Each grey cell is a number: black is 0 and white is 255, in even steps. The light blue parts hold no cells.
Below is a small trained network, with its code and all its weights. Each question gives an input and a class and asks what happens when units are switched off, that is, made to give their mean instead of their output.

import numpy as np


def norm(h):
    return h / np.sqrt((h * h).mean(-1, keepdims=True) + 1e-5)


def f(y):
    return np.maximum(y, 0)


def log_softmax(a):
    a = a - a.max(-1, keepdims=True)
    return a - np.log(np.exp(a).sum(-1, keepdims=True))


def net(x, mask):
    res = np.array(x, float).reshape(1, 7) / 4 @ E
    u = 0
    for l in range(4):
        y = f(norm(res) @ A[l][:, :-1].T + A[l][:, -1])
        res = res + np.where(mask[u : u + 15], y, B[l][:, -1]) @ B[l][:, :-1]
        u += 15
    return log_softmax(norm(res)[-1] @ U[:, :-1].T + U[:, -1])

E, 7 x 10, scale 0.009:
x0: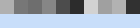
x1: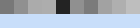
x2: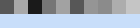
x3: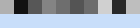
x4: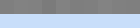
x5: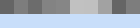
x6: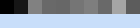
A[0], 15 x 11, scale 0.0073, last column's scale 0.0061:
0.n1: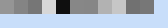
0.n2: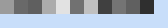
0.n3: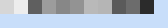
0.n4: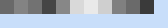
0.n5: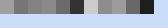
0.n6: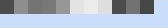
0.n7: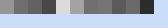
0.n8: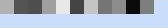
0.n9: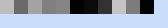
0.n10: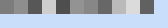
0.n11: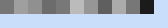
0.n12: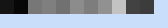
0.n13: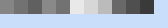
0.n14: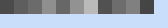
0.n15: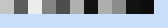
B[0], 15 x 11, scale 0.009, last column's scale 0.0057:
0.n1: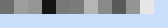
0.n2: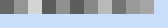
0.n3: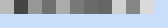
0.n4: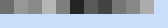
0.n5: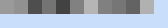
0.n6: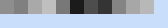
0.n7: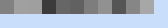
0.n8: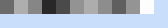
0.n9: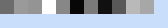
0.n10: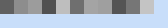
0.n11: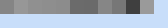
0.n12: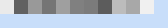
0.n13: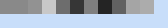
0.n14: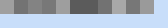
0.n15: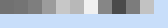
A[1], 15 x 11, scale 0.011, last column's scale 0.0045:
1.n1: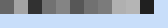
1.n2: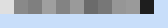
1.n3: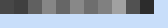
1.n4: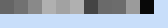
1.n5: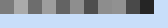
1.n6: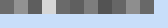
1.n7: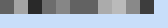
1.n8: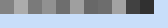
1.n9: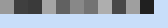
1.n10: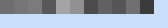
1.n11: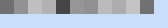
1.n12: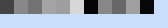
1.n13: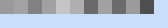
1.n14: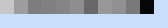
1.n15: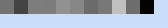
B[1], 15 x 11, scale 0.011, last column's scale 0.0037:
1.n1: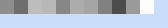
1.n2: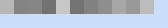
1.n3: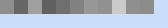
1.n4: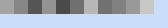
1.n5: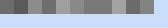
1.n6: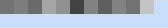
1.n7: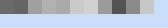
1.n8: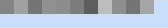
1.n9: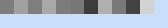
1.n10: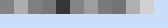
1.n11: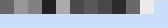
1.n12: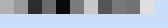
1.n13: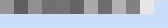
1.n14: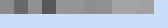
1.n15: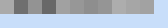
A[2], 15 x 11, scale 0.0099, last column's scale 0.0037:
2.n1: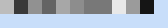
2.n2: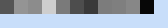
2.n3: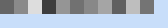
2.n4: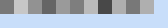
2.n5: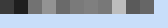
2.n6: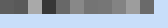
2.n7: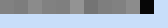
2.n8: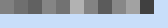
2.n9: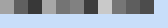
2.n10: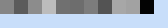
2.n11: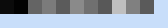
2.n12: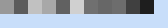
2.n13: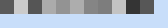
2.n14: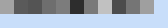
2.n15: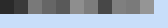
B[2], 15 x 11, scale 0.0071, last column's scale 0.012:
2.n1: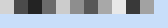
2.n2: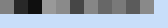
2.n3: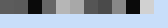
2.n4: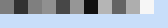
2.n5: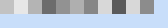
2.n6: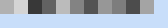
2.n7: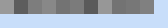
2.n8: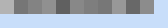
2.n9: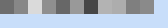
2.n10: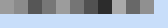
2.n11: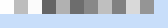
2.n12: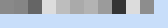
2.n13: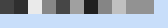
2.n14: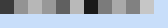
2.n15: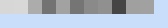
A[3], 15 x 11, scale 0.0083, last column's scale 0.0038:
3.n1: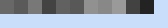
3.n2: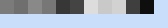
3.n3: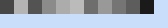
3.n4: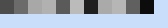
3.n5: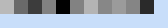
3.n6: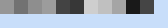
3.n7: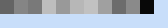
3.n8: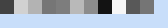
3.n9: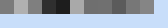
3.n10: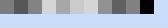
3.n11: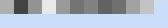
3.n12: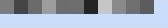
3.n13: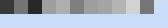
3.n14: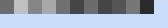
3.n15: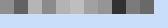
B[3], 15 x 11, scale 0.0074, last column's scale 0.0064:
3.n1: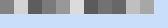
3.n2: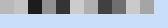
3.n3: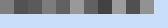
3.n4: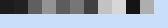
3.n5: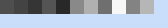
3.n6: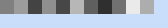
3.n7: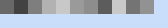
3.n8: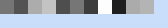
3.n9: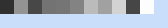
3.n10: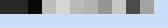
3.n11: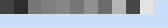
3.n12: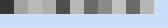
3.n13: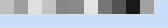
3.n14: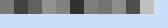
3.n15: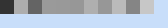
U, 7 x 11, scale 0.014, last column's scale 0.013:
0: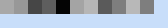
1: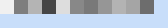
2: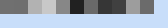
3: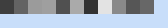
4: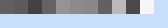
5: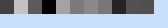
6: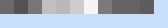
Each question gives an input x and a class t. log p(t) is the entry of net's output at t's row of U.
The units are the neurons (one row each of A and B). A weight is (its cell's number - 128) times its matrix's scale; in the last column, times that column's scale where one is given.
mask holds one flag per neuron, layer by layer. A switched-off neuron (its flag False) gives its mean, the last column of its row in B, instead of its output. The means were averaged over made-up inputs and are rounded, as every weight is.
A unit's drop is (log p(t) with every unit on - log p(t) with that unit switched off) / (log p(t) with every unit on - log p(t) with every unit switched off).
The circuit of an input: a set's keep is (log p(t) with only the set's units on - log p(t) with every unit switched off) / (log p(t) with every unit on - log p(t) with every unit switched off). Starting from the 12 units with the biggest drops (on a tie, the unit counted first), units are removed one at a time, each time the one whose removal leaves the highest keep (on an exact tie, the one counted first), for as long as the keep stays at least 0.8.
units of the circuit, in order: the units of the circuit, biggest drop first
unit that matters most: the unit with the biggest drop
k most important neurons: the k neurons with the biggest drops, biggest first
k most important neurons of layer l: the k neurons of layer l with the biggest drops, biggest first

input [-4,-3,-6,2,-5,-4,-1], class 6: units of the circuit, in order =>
(0.n15)
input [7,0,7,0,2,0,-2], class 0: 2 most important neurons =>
(0.n5; 0.n8)
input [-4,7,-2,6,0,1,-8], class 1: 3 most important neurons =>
(1.n2; 0.n3; 0.n8)
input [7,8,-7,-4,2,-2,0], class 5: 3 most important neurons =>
(1.n11; 0.n1; 1.n12)
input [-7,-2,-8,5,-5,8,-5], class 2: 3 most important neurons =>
(0.n6; 0.n13; 0.n8)
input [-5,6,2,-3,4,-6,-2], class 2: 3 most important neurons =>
(0.n9; 0.n8; 1.n6)
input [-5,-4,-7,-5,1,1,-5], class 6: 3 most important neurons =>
(0.n15; 0.n12; 2.n12)
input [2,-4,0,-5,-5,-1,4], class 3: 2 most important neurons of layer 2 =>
(2.n4; 2.n13)
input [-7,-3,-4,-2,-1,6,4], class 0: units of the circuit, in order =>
(1.n12; 1.n10)
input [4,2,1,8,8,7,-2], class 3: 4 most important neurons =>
(1.n9; 2.n14; 0.n9; 2.n9)
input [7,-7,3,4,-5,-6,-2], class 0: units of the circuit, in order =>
(0.n8; 0.n5)
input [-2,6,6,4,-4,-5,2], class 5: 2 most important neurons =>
(1.n11; 0.n10)
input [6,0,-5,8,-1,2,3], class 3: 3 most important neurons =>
(2.n14; 1.n9; 1.n12)
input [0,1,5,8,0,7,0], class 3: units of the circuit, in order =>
(1.n9)
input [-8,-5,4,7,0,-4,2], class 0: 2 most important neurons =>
(1.n12; 1.n10)
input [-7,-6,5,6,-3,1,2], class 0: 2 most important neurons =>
(1.n12; 1.n10)
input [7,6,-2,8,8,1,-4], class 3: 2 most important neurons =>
(2.n14; 1.n9)
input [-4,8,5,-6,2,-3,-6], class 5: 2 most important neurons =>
(1.n11; 0.n12)
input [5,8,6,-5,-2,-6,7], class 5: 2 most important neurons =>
(0.n1; 1.n11)
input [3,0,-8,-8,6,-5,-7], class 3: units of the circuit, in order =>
(3.n8)
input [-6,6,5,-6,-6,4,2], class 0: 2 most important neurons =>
(1.n12; 0.n8)
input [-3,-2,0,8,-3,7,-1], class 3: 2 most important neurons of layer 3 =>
(3.n12; 3.n4)
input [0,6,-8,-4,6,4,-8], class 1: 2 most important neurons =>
(0.n3; 1.n2)
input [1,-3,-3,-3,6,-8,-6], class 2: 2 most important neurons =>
(0.n9; 0.n12)
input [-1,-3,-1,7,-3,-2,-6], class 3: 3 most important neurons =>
(1.n9; 0.n12; 2.n14)
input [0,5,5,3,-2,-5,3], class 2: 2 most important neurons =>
(0.n9; 0.n8)
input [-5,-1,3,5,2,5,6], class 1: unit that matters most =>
0.n12
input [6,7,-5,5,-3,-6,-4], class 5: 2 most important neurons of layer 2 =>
(2.n4; 2.n3)
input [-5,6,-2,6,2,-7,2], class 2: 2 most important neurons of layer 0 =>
(0.n9; 0.n8)
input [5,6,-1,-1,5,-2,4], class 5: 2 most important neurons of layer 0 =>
(0.n1; 0.n3)
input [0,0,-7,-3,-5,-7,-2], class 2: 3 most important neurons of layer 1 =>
(1.n6; 1.n7; 1.n1)
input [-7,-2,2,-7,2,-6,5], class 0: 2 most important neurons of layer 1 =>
(1.n12; 1.n4)
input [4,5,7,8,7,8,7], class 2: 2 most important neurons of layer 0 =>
(0.n6; 0.n4)
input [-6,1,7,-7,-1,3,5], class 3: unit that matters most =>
2.n13
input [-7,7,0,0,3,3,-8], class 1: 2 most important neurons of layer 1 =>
(1.n2; 1.n13)
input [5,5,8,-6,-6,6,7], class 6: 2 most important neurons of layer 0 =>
(0.n3; 0.n10)
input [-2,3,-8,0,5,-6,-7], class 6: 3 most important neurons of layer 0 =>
(0.n15; 0.n12; 0.n9)
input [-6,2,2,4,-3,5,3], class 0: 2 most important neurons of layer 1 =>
(1.n12; 1.n4)
